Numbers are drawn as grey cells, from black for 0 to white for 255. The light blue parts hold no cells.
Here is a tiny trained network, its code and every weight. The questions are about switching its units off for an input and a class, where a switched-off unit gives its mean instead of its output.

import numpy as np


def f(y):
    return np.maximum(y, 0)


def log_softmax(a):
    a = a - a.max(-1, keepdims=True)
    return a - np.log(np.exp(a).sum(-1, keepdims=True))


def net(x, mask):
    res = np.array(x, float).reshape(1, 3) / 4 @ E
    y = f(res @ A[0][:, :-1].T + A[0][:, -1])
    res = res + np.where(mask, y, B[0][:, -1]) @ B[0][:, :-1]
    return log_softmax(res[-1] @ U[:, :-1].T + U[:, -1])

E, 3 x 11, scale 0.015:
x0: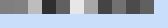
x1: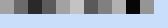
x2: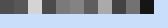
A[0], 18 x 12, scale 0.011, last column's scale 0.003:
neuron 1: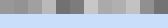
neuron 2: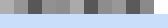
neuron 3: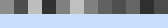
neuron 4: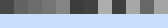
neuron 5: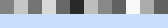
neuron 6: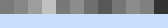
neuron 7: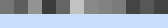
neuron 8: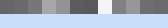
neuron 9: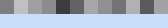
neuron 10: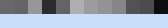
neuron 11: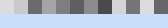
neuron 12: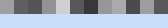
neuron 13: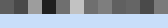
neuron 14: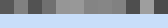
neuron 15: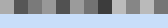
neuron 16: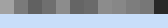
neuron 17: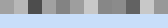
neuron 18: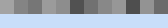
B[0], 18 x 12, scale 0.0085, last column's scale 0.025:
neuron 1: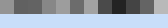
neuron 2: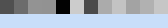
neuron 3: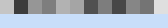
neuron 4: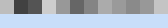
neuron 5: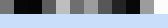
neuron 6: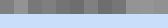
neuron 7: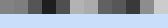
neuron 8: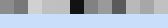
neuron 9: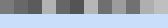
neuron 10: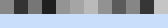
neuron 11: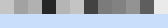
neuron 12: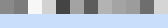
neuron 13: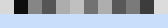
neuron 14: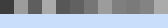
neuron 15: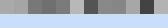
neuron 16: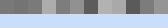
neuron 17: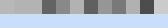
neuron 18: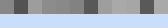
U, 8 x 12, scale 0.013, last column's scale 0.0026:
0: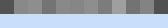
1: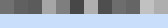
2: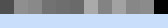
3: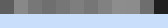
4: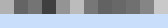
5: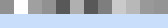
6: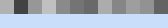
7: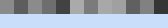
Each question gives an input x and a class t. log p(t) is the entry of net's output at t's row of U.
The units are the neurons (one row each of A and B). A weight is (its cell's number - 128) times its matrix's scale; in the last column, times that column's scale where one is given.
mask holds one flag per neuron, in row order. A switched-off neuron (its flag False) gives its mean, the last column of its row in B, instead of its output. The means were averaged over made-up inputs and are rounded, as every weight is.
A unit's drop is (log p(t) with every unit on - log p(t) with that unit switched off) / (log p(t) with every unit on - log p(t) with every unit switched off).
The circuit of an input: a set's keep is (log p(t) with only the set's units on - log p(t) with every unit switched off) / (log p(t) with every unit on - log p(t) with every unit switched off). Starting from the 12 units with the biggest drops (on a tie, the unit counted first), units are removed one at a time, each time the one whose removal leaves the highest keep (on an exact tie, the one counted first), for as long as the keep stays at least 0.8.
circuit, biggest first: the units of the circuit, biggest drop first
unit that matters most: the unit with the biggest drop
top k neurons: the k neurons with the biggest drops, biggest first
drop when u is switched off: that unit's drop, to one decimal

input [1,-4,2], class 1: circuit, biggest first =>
(neuron 11; neuron 12; neuron 17; neuron 9)
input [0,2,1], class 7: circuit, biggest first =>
(neuron 5; neuron 11; neuron 8)
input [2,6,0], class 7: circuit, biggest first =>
(neuron 5; neuron 2)
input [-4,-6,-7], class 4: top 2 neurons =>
(neuron 11; neuron 17)
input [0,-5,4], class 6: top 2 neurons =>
(neuron 7; neuron 4)
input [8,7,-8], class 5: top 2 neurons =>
(neuron 5; neuron 2)
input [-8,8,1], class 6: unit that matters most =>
neuron 8
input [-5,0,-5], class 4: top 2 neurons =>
(neuron 11; neuron 5)
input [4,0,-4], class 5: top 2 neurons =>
(neuron 5; neuron 13)
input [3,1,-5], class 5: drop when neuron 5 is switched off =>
0.2
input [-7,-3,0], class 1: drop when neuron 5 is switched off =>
0.2
